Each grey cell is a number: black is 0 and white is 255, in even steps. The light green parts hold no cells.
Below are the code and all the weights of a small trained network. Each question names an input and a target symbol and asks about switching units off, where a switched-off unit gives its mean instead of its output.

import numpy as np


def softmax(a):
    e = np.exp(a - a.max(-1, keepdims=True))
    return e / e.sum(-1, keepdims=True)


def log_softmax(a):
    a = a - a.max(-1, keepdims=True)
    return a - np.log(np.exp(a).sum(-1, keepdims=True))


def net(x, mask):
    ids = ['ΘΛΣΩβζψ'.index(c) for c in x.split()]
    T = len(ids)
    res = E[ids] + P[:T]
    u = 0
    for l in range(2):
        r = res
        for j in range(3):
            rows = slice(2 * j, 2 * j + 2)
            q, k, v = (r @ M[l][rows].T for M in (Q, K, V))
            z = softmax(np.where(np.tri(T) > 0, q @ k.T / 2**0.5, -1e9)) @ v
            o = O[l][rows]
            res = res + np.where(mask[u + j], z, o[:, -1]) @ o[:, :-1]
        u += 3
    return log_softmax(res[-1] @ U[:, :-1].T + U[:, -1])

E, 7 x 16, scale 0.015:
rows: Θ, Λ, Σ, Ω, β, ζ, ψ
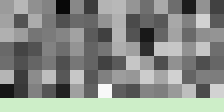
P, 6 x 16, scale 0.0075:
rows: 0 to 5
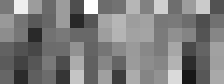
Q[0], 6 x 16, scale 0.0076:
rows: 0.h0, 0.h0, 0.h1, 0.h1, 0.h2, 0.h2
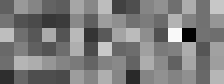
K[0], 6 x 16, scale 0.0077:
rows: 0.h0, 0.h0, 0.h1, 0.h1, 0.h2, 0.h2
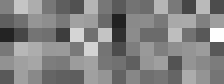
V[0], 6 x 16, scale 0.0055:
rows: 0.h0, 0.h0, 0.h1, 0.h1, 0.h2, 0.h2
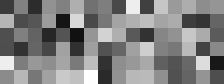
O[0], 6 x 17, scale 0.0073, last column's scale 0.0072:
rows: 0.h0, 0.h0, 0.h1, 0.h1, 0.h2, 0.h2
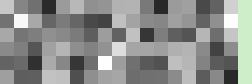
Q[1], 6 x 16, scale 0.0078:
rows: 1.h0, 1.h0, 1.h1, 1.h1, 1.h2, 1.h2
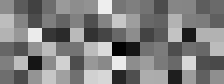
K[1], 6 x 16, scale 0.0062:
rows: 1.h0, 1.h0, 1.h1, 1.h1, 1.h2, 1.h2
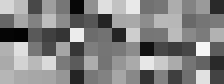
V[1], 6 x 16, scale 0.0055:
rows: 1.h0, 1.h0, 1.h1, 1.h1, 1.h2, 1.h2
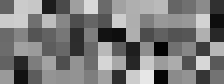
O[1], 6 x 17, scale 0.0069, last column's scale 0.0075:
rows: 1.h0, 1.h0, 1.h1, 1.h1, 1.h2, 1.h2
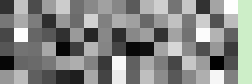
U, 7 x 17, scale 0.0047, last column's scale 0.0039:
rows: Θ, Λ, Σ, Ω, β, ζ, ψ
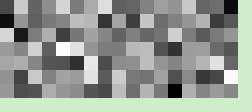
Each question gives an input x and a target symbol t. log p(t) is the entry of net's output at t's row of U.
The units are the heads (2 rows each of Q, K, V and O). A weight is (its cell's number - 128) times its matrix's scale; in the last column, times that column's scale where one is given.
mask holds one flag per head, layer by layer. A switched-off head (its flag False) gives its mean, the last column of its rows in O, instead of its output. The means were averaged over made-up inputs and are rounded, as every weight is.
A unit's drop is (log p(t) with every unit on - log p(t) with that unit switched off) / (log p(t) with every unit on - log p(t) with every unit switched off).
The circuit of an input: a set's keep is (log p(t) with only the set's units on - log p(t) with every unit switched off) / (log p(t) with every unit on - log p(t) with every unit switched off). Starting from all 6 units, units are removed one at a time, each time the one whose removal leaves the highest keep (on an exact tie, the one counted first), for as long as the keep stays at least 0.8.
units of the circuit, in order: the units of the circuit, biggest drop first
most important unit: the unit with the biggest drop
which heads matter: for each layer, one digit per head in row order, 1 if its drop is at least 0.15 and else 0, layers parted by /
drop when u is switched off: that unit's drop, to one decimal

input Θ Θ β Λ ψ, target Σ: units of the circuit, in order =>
(1.h1; 0.h1)
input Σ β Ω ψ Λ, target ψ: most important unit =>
0.h2
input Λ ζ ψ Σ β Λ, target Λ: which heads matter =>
100 / 001
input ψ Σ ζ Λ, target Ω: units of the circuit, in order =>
(0.h2; 0.h1; 1.h1)
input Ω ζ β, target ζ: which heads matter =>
010 / 010
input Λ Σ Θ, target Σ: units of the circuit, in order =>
(0.h1; 1.h2)
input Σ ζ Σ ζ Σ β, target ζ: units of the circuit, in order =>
(0.h1; 1.h1)
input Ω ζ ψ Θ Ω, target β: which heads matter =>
110 / 001
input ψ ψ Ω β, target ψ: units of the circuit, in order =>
(0.h2; 1.h0)
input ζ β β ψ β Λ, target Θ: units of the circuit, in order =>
(1.h0; 0.h2; 1.h2; 0.h0)
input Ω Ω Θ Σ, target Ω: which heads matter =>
000 / 010
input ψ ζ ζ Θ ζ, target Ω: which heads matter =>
011 / 010
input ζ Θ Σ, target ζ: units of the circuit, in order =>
(1.h1; 0.h2; 0.h1)
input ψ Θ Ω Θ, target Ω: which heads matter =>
111 / 010
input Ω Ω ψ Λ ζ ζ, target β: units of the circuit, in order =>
(0.h0; 1.h2)
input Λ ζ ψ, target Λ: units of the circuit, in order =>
(0.h0; 1.h2; 0.h2)
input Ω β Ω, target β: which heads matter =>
000 / 001
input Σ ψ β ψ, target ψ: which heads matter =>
101 / 100
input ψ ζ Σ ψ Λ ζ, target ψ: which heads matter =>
101 / 100
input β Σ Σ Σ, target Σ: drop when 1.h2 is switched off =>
0.2
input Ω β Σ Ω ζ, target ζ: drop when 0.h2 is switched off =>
0.0
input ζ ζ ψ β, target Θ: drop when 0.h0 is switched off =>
0.2
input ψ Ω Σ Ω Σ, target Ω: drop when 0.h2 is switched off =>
1.0
